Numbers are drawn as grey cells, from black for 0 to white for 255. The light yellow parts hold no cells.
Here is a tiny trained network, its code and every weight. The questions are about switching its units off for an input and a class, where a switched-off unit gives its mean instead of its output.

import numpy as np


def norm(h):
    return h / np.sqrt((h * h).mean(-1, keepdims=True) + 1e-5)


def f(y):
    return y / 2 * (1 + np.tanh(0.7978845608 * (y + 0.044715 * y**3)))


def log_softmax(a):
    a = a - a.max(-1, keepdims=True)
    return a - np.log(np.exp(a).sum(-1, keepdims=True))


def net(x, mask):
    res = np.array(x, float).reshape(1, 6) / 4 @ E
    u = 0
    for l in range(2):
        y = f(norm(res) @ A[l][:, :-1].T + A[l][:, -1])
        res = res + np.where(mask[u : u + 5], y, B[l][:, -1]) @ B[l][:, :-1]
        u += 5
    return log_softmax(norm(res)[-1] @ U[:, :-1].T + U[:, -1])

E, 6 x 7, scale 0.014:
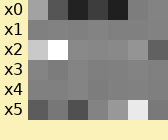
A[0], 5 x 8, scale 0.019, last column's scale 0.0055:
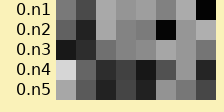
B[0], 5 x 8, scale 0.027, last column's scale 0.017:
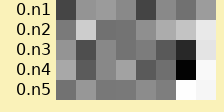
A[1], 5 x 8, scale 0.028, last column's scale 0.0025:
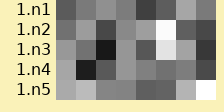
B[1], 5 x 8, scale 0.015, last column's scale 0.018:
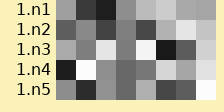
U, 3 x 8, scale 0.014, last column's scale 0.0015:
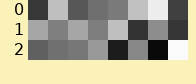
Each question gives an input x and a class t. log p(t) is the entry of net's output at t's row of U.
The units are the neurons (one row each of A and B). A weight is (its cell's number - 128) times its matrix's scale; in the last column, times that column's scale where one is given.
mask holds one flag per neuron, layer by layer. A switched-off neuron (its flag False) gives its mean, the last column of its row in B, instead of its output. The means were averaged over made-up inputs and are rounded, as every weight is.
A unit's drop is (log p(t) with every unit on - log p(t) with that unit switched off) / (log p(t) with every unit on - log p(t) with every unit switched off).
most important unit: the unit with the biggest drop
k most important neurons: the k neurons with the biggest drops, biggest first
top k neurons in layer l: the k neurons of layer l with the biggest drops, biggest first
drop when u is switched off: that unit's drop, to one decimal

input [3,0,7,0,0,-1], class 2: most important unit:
0.n2
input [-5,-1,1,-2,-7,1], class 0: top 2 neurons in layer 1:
(1.n3; 1.n5)
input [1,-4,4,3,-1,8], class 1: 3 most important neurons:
(1.n3; 0.n4; 0.n3)
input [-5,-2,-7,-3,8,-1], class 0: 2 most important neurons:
(0.n2; 0.n4)
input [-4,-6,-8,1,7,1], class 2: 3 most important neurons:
(0.n3; 0.n5; 1.n4)
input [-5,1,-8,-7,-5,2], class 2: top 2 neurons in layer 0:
(0.n3; 0.n5)
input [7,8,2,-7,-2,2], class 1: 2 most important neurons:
(0.n5; 0.n3)
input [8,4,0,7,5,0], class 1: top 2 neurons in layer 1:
(1.n3; 1.n2)
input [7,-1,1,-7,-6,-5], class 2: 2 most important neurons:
(0.n4; 1.n4)
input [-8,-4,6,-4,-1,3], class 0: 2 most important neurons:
(0.n4; 0.n3)
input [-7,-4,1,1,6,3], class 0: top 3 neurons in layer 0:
(0.n4; 0.n3; 0.n5)
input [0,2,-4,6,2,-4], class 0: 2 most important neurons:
(0.n2; 1.n2)
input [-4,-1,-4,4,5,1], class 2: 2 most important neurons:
(0.n3; 0.n5)
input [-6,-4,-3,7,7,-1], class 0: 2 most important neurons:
(0.n4; 0.n2)
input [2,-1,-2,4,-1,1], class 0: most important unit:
0.n5
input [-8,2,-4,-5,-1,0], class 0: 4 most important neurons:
(0.n4; 0.n2; 1.n5; 1.n3)
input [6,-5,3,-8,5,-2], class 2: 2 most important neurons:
(0.n4; 0.n2)
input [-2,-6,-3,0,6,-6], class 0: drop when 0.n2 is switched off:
0.1
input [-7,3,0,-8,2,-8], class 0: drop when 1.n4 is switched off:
-0.1
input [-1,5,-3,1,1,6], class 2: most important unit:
0.n3
